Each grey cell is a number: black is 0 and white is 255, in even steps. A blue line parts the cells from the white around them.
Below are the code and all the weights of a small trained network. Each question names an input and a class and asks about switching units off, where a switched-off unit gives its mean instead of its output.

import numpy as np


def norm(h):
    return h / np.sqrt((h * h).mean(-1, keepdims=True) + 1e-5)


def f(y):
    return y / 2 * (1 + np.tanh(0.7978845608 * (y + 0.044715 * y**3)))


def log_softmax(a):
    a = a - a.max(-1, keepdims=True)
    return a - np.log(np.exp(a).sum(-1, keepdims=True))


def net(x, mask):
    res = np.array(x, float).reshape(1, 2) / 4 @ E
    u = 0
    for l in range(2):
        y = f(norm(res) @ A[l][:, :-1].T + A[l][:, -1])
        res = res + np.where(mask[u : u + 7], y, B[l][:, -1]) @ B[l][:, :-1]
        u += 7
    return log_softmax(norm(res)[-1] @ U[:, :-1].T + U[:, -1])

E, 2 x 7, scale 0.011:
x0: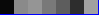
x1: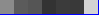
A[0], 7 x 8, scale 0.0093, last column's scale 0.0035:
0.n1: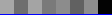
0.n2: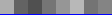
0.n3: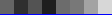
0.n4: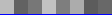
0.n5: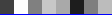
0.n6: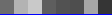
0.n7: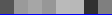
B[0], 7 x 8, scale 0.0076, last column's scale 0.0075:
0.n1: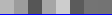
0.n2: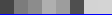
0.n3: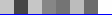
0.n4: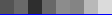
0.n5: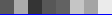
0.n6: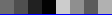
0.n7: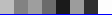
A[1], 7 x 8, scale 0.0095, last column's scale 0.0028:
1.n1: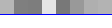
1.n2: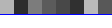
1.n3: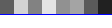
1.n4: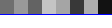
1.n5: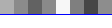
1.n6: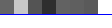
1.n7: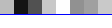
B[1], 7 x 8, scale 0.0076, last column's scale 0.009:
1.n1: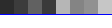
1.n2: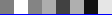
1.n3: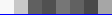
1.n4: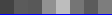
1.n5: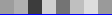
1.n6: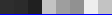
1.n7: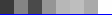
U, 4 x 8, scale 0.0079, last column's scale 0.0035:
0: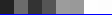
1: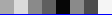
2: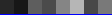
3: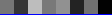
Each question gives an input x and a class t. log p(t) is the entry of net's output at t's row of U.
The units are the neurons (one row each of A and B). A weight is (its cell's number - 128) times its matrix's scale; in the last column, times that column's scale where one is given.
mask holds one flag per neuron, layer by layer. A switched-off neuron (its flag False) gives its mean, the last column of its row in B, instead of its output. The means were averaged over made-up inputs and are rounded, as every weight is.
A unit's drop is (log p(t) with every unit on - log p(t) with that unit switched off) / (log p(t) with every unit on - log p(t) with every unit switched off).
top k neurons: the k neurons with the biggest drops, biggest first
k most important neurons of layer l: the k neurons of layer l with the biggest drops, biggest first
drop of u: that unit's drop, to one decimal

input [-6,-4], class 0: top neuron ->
0.n4
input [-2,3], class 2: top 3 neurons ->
0.n7, 0.n3, 1.n1
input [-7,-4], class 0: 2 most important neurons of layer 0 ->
0.n4, 0.n2
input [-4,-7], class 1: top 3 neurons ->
0.n7, 1.n3, 1.n6
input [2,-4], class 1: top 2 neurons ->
0.n7, 0.n6
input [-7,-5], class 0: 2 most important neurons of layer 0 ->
0.n4, 0.n2
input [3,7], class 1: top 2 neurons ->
1.n2, 0.n3
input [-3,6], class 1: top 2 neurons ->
1.n2, 1.n6
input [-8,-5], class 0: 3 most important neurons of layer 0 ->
0.n4, 0.n2, 0.n3
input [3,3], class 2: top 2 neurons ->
0.n6, 0.n3
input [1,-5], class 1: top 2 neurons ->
0.n6, 1.n7
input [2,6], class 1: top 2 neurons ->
1.n2, 0.n3
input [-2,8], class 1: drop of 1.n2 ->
0.2
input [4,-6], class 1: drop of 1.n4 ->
0.0
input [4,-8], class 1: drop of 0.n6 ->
0.1
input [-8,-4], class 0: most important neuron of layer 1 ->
1.n5
